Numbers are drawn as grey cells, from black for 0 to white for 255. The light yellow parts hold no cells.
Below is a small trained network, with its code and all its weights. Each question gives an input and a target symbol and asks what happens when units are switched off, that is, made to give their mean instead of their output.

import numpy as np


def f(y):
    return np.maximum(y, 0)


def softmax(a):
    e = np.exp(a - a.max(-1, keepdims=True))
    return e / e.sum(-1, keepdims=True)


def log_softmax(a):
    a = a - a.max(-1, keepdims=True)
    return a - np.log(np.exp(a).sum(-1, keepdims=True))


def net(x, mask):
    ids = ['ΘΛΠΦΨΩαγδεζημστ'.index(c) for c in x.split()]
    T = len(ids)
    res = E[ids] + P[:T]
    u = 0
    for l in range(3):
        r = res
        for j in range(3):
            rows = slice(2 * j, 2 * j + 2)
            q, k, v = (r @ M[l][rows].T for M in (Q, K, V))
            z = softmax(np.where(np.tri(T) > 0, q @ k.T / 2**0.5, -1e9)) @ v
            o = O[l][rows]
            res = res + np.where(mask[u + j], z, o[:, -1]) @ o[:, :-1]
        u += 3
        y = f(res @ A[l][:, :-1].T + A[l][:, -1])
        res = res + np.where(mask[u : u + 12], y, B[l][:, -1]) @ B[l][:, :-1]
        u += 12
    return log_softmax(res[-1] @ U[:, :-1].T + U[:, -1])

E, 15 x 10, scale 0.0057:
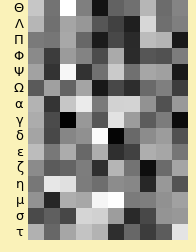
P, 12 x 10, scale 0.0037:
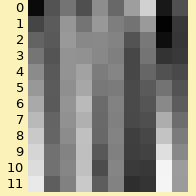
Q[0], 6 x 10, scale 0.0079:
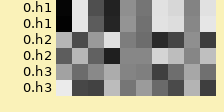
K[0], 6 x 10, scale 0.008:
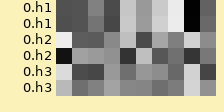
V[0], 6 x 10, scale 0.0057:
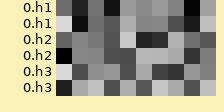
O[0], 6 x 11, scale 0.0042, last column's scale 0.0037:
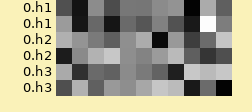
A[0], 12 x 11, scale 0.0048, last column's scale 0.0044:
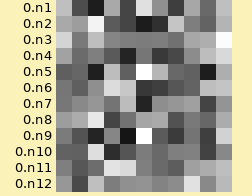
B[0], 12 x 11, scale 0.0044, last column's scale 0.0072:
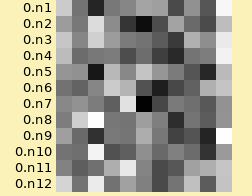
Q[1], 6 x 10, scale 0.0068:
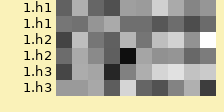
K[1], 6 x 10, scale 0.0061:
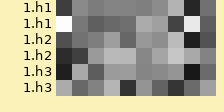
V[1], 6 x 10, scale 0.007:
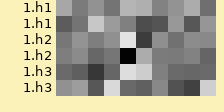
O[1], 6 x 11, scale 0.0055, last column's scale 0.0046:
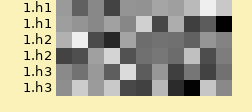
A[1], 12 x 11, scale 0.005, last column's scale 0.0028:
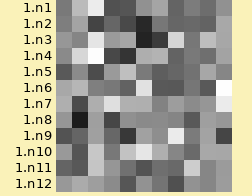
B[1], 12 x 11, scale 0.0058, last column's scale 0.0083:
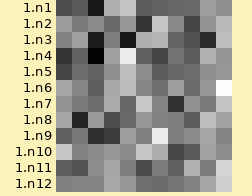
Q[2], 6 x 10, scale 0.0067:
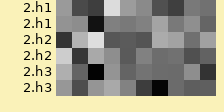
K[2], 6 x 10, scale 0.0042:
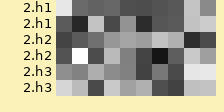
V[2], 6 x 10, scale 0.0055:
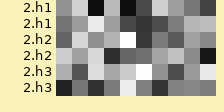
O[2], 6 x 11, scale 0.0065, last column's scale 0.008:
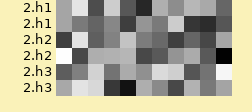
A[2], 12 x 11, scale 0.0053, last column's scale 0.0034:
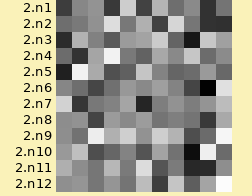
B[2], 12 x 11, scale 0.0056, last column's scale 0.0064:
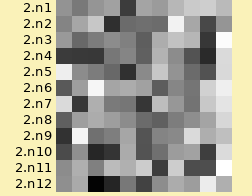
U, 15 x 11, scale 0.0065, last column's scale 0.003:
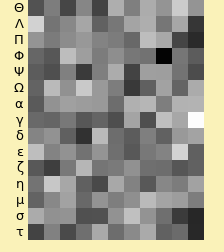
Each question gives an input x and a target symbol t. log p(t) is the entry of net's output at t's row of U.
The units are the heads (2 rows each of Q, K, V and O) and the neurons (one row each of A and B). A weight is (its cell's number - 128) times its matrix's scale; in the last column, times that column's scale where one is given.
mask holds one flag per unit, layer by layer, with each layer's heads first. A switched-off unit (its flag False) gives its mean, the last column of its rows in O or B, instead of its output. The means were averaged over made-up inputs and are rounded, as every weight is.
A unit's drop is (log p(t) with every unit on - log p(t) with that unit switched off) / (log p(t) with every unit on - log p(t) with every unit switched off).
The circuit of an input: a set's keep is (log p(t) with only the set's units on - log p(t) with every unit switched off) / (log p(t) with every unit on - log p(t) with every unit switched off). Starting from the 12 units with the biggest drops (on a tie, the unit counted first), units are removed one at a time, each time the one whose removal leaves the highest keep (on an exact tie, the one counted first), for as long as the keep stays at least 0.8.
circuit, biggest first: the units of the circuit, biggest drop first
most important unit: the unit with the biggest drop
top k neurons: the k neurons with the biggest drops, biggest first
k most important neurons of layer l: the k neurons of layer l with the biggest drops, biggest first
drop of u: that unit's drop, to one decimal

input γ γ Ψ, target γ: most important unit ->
2.h1
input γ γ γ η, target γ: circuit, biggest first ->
2.n11, 2.h1, 0.n5
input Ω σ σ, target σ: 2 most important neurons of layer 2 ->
2.n5, 2.n3
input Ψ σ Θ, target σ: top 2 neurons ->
2.n5, 1.n3
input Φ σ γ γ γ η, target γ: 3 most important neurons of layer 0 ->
0.n1, 0.n9, 0.n5
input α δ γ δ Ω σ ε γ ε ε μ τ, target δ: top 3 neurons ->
2.n10, 0.n6, 0.n11
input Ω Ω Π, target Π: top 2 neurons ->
2.n2, 0.n2
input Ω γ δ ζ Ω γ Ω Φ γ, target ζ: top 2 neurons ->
0.n1, 2.n4
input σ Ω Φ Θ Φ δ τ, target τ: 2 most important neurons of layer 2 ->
2.n10, 2.n3
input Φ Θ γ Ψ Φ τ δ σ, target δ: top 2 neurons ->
2.n10, 1.n11
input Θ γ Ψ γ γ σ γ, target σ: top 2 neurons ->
2.n5, 2.n3
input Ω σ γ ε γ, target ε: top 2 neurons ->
1.n3, 0.n9
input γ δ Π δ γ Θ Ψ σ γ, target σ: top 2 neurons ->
1.n3, 0.n11
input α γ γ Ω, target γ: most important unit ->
2.n11
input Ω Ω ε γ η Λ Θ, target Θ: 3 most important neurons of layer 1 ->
1.n4, 1.n3, 1.n1
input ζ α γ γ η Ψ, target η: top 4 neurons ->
1.n4, 1.n1, 0.n8, 2.n5
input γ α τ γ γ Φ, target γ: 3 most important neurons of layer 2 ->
2.n11, 2.n6, 2.n7
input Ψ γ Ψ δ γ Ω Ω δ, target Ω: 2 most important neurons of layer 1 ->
1.n3, 1.n8
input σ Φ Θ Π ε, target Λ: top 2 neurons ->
1.n3, 0.n2
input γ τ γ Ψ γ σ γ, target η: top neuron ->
2.n6
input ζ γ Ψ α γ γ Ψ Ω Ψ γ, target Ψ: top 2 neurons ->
0.n12, 0.n5
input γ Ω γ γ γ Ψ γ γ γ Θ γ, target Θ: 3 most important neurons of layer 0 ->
0.n2, 0.n3, 0.n5
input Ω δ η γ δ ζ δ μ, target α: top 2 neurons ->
2.n9, 1.n10
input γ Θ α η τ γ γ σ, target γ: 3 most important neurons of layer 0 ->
0.n1, 0.n9, 0.n5
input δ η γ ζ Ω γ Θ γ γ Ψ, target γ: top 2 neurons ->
0.n1, 2.n11
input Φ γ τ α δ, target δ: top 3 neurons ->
2.n10, 0.n6, 1.n11
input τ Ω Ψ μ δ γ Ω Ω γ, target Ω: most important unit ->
0.h1
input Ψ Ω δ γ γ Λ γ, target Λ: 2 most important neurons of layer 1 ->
1.n3, 1.n6
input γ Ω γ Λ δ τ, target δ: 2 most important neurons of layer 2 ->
2.n10, 2.n12
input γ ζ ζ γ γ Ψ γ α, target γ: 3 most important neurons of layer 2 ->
2.n9, 2.n11, 2.n6
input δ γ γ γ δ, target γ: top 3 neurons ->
0.n1, 0.n9, 2.n11
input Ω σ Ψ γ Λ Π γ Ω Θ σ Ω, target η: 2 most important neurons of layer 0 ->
0.n11, 0.n6
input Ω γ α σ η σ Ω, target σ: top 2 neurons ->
2.n5, 0.n11
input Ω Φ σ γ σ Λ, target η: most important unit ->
2.h3
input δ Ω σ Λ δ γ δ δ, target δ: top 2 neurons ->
0.n6, 2.n10
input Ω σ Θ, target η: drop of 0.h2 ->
0.1
